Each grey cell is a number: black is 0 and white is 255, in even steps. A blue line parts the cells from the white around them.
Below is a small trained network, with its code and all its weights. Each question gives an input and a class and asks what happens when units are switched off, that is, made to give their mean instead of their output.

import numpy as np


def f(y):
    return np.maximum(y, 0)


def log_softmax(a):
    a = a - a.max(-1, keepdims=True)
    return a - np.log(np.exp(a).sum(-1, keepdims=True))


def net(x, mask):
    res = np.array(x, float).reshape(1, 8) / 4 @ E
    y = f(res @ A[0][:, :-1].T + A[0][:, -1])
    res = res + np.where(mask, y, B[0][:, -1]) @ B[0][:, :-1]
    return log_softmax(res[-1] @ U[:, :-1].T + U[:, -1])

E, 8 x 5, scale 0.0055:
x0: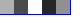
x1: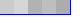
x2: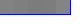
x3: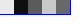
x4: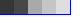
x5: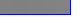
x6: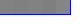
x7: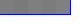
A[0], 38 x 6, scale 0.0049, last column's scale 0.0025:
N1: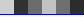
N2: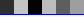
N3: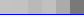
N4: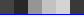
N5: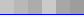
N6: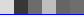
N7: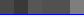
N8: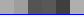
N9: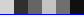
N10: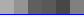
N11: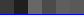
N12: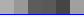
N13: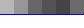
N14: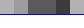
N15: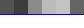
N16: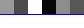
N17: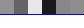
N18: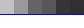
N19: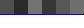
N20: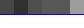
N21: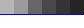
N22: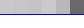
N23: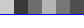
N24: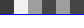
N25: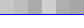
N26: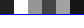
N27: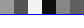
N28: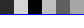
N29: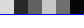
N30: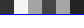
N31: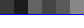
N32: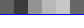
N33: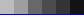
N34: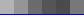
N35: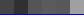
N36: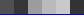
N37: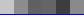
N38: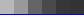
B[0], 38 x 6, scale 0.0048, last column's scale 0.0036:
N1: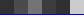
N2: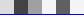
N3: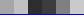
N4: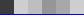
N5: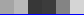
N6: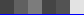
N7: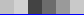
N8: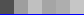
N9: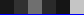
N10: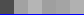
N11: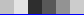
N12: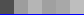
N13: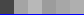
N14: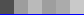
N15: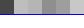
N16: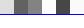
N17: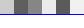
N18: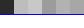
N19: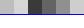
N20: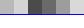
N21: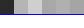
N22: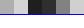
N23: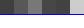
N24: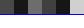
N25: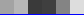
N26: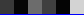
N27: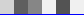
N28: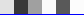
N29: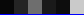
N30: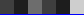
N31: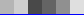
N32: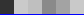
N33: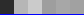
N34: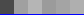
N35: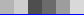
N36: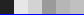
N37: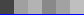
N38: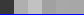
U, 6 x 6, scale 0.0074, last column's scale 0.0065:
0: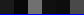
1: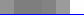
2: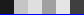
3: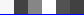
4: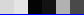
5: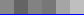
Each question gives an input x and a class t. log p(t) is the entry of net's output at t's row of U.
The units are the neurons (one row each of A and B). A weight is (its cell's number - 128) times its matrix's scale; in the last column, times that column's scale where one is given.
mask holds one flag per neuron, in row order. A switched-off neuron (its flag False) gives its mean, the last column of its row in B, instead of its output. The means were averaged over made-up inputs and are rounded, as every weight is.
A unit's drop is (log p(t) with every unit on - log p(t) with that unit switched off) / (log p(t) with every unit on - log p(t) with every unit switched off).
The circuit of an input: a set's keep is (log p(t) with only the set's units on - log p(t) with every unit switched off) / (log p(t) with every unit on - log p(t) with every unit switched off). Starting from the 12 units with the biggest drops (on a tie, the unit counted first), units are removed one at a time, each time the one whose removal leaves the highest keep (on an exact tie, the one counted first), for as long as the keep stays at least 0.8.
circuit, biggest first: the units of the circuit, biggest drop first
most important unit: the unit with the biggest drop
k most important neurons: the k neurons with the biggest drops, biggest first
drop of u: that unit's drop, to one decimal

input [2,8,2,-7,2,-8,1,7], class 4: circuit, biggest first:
(N22; N3)
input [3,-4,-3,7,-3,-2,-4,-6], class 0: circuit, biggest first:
(N29; N9)
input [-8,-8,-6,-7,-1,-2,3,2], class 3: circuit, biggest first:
(N28; N2)
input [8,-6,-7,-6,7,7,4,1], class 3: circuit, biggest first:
(N16; N27)
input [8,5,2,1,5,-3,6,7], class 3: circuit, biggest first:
(N16; N27)
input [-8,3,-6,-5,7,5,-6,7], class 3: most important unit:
N28
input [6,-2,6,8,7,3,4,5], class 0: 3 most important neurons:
(N29; N9; N1)
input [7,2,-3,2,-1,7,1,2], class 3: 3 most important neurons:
(N16; N27; N17)
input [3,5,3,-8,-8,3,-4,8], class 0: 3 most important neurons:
(N26; N24; N30)
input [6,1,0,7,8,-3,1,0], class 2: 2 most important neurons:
(N36; N4)
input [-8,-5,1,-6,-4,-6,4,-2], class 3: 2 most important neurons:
(N28; N2)
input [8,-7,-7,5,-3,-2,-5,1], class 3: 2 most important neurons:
(N16; N27)
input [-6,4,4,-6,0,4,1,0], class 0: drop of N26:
0.4
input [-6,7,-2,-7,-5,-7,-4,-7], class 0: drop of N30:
0.3
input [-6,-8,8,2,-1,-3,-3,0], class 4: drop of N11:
0.2
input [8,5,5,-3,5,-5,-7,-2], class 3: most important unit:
N16
